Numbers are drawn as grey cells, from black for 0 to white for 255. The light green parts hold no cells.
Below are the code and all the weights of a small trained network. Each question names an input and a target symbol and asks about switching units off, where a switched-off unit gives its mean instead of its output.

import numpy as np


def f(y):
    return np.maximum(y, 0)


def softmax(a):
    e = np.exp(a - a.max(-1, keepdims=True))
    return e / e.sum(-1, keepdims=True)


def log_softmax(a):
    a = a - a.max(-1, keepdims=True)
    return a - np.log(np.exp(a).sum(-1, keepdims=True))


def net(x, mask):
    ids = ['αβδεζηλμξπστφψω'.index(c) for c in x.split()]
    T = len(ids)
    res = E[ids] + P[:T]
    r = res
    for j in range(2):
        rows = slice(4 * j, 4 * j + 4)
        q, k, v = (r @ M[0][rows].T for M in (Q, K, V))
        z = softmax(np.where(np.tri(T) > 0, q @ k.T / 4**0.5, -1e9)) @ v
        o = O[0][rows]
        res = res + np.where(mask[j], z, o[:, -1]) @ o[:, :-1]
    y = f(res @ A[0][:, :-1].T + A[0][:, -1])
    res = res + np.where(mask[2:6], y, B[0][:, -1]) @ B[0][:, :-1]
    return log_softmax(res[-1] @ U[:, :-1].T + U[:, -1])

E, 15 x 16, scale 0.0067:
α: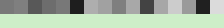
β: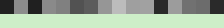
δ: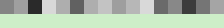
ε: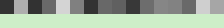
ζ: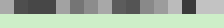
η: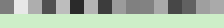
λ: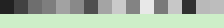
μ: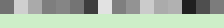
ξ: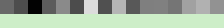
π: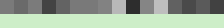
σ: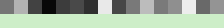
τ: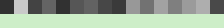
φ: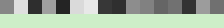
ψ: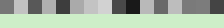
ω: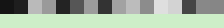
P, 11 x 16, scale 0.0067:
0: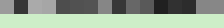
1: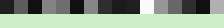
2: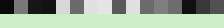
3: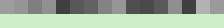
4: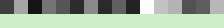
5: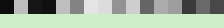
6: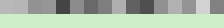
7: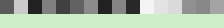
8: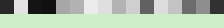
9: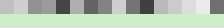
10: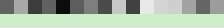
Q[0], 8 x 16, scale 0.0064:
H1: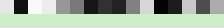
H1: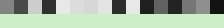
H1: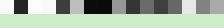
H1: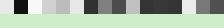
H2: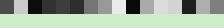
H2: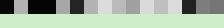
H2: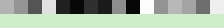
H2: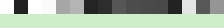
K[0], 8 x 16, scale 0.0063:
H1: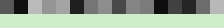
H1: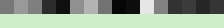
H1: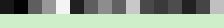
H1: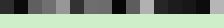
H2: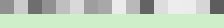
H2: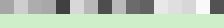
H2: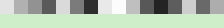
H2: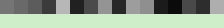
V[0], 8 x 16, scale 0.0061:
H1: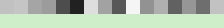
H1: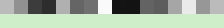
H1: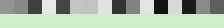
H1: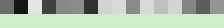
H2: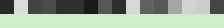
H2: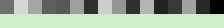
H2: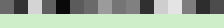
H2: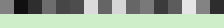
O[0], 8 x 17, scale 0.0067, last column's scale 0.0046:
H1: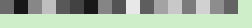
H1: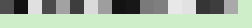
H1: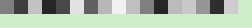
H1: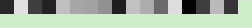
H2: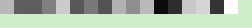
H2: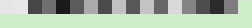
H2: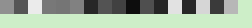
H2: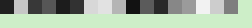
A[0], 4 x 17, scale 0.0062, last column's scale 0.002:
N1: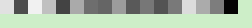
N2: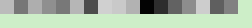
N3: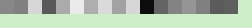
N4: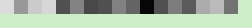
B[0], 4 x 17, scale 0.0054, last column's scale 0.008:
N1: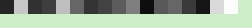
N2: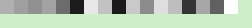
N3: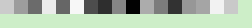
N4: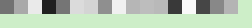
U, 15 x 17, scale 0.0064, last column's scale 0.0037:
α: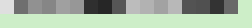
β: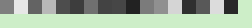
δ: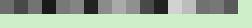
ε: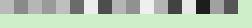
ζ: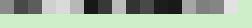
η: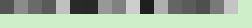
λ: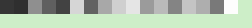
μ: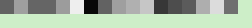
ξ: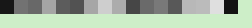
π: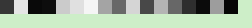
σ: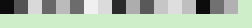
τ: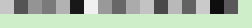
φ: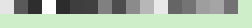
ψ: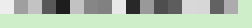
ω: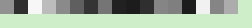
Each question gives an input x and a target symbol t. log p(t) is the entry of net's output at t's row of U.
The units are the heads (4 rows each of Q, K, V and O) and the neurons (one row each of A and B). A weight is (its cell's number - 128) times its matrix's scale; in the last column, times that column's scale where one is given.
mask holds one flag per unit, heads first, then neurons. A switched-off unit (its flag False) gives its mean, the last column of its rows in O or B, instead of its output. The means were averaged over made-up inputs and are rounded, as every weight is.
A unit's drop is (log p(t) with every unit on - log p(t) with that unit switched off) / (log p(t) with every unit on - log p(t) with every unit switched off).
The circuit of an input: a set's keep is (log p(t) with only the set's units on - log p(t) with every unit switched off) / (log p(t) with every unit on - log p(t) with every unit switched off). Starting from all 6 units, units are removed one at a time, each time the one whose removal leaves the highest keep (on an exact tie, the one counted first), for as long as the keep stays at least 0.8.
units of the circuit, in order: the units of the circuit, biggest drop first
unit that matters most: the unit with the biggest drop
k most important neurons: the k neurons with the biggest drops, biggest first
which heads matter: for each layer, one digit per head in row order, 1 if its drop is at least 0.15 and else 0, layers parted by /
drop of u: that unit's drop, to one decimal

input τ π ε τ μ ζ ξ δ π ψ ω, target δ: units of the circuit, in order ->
[H1 N1 N2]
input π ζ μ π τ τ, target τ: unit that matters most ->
H2
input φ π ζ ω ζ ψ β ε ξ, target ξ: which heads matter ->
01
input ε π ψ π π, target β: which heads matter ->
11
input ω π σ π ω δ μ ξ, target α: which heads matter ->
01
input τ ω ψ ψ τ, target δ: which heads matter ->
10
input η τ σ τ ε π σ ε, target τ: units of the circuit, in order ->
[H1 H2]
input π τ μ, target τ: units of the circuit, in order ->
[H2 N1]
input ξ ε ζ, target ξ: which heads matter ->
01
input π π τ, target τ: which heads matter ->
01
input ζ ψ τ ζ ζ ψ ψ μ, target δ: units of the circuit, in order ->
[H1 N1]
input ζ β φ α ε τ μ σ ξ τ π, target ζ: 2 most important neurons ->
[N2 N1]
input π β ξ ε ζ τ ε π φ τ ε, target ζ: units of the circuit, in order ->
[H2 H1]
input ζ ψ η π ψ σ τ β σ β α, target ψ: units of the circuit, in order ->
[H2]
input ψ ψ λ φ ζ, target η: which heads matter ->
10
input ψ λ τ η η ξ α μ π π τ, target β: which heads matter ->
11
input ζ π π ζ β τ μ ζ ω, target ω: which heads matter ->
01
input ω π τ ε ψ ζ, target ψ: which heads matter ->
10
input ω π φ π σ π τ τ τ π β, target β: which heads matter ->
11
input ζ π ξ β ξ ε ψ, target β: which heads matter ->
10
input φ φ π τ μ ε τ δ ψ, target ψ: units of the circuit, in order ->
[N3 H1]
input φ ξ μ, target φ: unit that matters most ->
N2
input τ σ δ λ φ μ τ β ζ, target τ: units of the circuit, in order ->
[H2 N2]
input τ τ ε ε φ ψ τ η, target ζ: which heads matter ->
01
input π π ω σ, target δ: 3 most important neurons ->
[N2 N3 N1]
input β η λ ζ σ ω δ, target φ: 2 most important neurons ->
[N2 N3]
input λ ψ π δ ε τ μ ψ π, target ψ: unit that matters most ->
N3
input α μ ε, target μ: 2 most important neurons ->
[N3 N2]
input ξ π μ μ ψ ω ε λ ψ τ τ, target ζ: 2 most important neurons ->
[N2 N1]
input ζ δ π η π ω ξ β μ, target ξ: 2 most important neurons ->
[N3 N1]
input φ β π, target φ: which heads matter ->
10
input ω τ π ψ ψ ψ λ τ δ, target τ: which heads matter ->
01
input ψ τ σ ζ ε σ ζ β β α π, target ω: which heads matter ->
11
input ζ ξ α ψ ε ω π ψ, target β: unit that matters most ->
H2
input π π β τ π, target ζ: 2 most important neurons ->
[N1 N2]
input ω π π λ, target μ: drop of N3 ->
0.1
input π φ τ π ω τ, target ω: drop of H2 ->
0.7
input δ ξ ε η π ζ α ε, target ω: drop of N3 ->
0.0
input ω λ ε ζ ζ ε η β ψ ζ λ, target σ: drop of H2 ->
0.2
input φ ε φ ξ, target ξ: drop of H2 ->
0.9
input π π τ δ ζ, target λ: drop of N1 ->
0.1
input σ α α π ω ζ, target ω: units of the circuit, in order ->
[H2]
